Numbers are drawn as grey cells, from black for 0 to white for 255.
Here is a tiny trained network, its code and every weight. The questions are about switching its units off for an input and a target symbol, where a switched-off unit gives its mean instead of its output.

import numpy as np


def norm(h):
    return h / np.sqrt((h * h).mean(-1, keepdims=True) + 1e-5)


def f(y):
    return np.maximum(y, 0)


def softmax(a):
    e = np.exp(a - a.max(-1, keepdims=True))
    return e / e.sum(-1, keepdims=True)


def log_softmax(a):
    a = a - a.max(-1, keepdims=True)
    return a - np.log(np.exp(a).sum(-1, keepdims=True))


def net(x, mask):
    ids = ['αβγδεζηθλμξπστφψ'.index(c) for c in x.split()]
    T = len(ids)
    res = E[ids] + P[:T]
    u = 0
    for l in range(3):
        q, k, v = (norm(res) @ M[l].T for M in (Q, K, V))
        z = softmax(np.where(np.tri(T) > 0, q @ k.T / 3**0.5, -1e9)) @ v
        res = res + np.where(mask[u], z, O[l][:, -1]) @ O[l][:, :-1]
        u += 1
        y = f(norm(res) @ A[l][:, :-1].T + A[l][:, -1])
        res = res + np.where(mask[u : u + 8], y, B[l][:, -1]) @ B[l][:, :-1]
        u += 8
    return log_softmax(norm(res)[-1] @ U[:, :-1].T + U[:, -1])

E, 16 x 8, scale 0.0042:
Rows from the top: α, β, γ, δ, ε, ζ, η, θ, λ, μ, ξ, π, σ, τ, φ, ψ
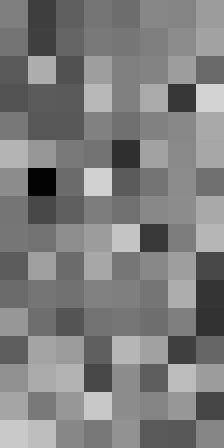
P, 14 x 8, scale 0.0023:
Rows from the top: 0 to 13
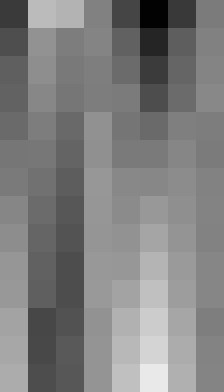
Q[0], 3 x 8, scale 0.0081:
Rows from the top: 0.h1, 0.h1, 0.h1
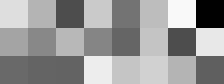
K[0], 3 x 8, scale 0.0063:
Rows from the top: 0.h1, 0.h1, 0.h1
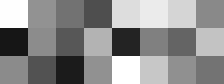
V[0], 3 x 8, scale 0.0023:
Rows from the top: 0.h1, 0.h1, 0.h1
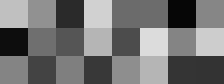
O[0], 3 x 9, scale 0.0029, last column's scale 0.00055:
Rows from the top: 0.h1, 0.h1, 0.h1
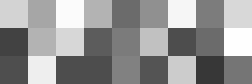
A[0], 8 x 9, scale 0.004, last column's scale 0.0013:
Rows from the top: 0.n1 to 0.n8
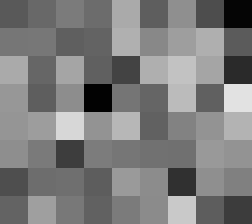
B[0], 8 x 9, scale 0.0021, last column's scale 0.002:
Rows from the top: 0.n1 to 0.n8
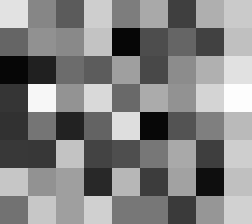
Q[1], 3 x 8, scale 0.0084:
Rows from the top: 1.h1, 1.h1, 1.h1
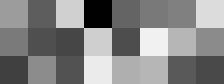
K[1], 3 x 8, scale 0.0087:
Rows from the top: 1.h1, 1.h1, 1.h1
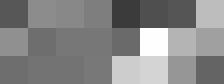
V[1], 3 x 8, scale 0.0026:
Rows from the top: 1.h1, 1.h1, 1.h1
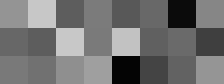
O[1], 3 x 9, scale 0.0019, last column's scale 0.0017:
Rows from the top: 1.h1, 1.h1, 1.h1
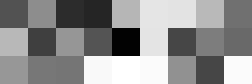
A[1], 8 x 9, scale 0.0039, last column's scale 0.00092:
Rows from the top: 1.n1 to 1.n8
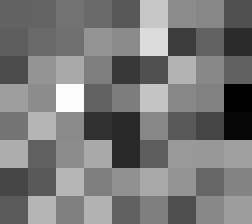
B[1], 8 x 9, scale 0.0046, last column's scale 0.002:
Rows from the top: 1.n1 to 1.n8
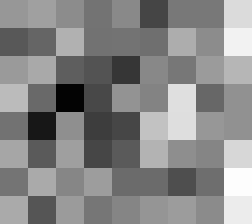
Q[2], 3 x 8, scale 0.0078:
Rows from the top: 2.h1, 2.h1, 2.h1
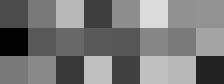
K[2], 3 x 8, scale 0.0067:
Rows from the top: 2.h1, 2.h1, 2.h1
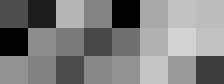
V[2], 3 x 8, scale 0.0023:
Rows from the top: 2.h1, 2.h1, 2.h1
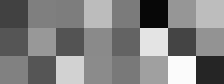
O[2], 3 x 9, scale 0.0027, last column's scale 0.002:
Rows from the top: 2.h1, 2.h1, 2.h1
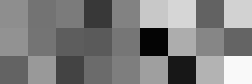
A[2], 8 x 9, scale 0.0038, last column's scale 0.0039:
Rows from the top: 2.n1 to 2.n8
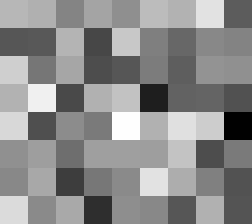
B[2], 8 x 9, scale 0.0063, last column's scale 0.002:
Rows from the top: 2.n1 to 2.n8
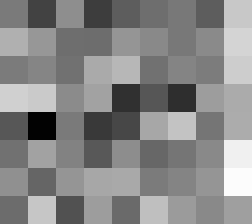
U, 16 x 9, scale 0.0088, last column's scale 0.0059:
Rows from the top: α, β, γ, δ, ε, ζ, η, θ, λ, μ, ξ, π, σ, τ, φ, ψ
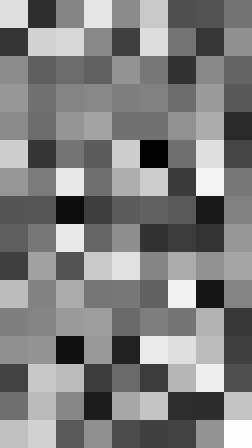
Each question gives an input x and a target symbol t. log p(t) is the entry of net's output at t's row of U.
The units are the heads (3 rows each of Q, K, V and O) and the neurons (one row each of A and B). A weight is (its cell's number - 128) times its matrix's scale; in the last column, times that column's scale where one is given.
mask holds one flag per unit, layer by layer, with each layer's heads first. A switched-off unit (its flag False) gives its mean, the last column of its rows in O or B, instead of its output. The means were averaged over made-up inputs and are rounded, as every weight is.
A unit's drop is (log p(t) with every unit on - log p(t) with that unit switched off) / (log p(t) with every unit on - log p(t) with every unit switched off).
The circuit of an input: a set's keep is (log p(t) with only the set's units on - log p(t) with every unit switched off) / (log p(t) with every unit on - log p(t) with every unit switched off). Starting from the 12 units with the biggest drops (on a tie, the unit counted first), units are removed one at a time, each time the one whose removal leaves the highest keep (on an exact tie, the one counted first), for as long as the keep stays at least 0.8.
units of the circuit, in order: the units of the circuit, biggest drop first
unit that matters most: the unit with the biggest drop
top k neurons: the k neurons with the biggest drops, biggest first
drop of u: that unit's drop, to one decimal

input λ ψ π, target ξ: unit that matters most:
0.h1
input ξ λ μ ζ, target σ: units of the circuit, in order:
[2.n8; 1.n6; 2.n3]
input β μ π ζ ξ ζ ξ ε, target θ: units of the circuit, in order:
[2.n7; 0.n6; 0.n4]
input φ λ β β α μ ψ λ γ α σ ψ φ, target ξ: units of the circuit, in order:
[0.h1; 2.n6]
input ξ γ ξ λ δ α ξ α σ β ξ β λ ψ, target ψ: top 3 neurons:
[2.n4; 1.n8; 1.n2]
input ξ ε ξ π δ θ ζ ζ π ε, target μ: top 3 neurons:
[2.n1; 2.n5; 2.n4]
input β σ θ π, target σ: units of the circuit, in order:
[1.h1; 0.n4; 1.n5]
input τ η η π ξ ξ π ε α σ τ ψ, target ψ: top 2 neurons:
[2.n4; 1.n2]
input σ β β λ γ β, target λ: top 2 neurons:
[1.n7; 1.n1]
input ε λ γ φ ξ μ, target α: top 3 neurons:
[1.n8; 1.n7; 2.n7]
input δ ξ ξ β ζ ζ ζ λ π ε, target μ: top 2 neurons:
[2.n1; 2.n5]
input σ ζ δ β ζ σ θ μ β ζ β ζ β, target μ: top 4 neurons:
[2.n1; 2.n4; 1.n6; 0.n6]
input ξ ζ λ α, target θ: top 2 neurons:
[2.n7; 0.n6]
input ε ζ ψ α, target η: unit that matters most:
0.h1
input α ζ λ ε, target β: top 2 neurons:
[1.n7; 0.n2]
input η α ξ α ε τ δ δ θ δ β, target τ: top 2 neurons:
[0.n3; 1.n1]
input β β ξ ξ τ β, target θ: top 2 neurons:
[2.n7; 1.n8]
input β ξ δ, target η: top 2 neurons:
[2.n2; 1.n2]
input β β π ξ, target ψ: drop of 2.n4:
0.3
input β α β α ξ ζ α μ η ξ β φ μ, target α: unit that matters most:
1.h1
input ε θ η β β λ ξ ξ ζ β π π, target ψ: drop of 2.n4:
0.2
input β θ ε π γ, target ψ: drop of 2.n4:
0.5
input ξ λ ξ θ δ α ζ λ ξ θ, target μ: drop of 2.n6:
0.1
